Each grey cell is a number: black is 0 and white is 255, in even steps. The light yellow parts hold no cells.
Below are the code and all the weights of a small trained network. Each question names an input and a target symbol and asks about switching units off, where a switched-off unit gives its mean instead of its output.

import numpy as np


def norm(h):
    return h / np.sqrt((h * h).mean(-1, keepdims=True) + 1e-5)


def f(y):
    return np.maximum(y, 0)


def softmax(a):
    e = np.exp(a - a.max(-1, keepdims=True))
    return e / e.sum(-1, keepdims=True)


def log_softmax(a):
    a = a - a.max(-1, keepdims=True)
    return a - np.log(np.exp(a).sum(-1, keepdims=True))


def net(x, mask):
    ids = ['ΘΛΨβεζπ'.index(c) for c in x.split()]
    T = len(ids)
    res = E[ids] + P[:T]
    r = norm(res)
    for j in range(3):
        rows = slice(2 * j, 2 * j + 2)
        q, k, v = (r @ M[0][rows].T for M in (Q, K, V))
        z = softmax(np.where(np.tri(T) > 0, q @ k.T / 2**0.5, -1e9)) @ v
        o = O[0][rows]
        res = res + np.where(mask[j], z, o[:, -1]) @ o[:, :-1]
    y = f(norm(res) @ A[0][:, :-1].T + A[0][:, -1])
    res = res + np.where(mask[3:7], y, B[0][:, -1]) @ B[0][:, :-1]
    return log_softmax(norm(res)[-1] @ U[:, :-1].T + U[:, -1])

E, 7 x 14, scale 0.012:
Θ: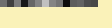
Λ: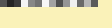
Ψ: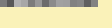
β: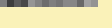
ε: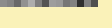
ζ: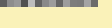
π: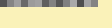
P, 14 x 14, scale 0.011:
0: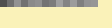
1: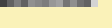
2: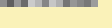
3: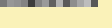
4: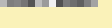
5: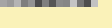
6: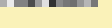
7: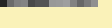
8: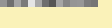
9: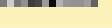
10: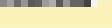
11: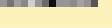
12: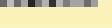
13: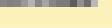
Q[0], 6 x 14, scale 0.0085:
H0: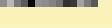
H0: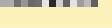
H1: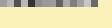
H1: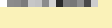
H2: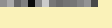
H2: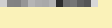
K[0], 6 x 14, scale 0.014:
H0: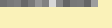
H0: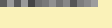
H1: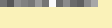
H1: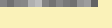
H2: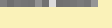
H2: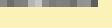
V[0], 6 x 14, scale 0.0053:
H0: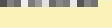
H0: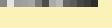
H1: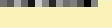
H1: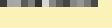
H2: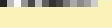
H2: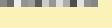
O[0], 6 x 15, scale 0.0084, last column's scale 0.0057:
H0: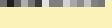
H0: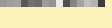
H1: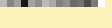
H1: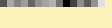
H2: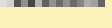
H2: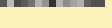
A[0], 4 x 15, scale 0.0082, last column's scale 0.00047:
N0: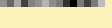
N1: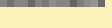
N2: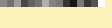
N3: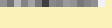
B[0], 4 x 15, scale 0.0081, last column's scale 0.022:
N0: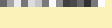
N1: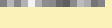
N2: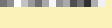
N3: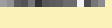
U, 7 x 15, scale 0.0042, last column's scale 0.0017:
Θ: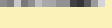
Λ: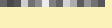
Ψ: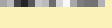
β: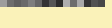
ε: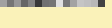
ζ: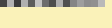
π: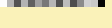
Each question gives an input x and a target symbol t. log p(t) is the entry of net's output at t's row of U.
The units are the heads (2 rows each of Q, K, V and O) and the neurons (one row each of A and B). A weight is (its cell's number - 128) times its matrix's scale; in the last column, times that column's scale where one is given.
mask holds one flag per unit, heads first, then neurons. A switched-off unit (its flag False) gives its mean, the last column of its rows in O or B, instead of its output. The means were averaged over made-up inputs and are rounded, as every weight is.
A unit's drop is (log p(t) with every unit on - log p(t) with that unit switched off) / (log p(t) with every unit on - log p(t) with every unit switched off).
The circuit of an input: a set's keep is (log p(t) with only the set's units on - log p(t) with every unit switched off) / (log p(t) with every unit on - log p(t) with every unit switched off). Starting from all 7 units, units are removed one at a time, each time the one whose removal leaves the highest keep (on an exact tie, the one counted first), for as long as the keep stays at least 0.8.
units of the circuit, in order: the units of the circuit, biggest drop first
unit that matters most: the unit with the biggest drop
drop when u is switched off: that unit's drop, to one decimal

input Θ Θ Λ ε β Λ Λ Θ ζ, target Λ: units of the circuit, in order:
H0; N0; N2
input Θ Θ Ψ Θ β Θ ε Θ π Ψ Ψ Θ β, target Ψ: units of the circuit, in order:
H1; N0; N2
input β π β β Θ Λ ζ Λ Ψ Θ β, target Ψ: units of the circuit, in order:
H1; H2; N0; N2
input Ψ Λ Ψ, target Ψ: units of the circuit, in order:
H2; N0; N2; H1
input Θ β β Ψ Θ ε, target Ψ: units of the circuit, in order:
H2; N0; N2
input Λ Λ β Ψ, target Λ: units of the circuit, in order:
H0; N0
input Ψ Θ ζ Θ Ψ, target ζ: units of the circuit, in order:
H1; N2; N0; H2
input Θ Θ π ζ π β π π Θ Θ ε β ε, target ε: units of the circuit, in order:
H1; H0; N0; N2
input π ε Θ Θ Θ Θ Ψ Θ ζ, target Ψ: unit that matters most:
H2
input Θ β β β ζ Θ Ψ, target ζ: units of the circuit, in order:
H1; N2; N0
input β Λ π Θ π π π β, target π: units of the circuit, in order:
H2; N0; N2
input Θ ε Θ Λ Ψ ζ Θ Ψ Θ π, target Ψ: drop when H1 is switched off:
0.1
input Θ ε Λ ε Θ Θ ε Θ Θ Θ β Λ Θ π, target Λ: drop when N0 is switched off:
0.3
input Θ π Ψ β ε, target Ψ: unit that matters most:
H1
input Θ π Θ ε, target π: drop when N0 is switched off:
0.5
